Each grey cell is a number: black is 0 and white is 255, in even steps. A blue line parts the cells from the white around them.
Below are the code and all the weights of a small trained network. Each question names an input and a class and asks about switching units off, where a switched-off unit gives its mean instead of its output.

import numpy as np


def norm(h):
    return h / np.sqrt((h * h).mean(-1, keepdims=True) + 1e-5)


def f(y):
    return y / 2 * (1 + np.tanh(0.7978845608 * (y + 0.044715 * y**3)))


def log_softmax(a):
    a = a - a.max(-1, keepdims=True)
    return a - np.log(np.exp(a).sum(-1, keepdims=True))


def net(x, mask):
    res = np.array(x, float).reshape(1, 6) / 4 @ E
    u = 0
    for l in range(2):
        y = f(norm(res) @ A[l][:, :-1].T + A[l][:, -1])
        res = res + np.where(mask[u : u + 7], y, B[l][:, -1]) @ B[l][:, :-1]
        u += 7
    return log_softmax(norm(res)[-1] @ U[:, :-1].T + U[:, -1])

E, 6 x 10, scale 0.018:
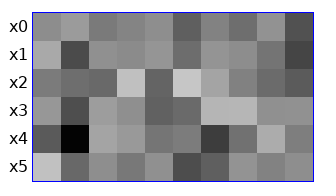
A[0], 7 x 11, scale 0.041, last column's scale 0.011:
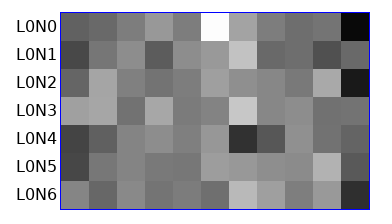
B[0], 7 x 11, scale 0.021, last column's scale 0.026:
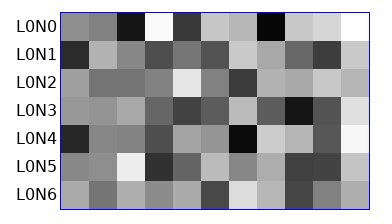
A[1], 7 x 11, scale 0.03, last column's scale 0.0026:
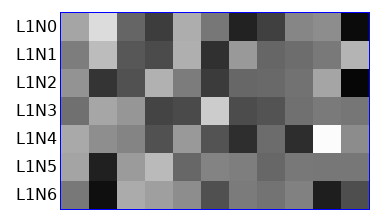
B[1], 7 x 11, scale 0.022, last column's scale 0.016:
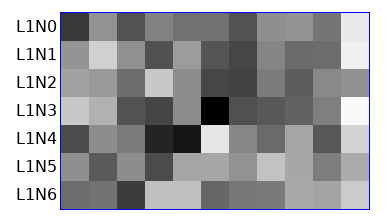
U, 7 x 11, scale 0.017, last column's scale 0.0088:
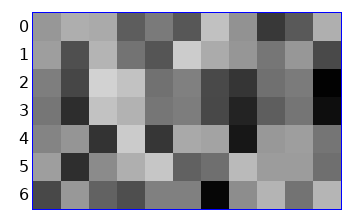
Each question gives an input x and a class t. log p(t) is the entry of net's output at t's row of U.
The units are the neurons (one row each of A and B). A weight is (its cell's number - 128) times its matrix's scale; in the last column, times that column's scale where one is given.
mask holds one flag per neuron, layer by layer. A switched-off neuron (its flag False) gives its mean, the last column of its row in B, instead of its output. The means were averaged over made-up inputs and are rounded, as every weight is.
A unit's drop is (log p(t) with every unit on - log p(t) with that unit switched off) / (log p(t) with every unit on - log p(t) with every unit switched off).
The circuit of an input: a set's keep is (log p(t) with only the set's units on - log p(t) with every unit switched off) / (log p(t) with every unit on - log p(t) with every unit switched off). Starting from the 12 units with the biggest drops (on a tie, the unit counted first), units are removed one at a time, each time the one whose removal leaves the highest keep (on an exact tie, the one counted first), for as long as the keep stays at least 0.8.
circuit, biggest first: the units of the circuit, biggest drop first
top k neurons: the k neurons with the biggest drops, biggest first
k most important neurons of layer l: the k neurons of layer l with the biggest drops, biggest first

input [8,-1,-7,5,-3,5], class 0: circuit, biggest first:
(L0N4)
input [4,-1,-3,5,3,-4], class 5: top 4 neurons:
(L0N0 L0N3 L0N6 L1N6)
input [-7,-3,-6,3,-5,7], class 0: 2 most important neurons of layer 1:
(L1N0 L1N6)
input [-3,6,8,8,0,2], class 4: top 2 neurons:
(L0N0 L0N5)
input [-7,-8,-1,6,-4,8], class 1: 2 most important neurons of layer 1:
(L1N4 L1N3)
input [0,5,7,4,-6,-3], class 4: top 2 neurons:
(L0N0 L0N5)
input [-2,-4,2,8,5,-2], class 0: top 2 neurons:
(L0N5 L1N3)
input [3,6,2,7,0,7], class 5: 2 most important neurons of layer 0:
(L0N1 L0N5)
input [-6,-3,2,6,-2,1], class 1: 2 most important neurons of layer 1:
(L1N3 L1N1)
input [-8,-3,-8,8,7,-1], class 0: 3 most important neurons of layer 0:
(L0N5 L0N6 L0N2)
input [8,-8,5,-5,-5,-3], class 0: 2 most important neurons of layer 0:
(L0N4 L0N3)
